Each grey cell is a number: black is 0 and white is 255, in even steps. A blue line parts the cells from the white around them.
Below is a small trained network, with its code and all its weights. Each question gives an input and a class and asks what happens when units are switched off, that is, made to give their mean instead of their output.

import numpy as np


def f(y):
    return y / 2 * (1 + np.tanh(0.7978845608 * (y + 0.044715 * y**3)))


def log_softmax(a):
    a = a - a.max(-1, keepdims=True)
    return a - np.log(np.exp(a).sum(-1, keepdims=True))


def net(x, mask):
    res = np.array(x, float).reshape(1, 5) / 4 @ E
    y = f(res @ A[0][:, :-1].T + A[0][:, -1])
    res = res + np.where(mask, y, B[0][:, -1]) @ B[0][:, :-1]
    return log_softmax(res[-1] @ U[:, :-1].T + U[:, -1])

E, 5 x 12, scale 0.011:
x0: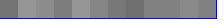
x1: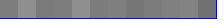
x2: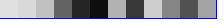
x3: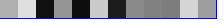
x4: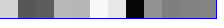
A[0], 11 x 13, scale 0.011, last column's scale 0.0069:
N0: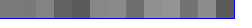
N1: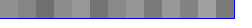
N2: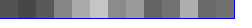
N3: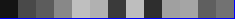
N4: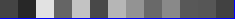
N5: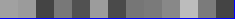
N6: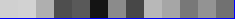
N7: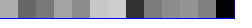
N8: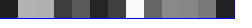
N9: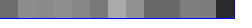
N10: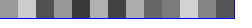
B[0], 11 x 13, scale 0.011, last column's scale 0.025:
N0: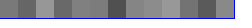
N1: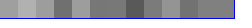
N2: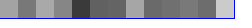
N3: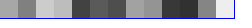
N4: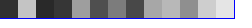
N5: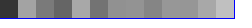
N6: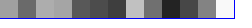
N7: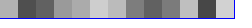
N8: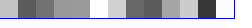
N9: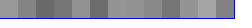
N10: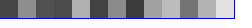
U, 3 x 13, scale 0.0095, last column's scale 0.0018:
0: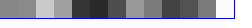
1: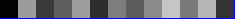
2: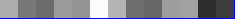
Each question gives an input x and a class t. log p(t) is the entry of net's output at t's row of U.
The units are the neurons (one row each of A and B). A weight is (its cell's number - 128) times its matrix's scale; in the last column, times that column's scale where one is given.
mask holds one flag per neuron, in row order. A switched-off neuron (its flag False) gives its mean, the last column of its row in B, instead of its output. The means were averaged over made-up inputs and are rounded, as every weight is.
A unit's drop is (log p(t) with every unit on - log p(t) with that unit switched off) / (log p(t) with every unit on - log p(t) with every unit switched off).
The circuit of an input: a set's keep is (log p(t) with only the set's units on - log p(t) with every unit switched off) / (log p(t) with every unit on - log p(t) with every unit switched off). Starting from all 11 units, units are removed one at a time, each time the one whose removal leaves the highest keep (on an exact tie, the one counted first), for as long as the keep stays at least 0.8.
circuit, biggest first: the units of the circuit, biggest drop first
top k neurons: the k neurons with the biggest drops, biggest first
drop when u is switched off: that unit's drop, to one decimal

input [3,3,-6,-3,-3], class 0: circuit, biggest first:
(N3)
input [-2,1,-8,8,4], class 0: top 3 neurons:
(N3 N2 N4)
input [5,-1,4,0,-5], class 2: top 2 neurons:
(N8 N3)
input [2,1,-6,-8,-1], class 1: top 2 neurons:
(N4 N6)
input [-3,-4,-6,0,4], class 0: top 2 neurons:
(N8 N3)
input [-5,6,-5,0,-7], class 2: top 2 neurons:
(N8 N6)
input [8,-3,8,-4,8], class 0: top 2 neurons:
(N6 N8)
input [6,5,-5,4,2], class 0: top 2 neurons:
(N3 N4)
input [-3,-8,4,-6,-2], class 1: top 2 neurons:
(N4 N3)
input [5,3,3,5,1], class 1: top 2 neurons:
(N3 N10)
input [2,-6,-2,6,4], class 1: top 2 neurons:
(N8 N10)
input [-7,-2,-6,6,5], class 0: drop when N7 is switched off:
0.0
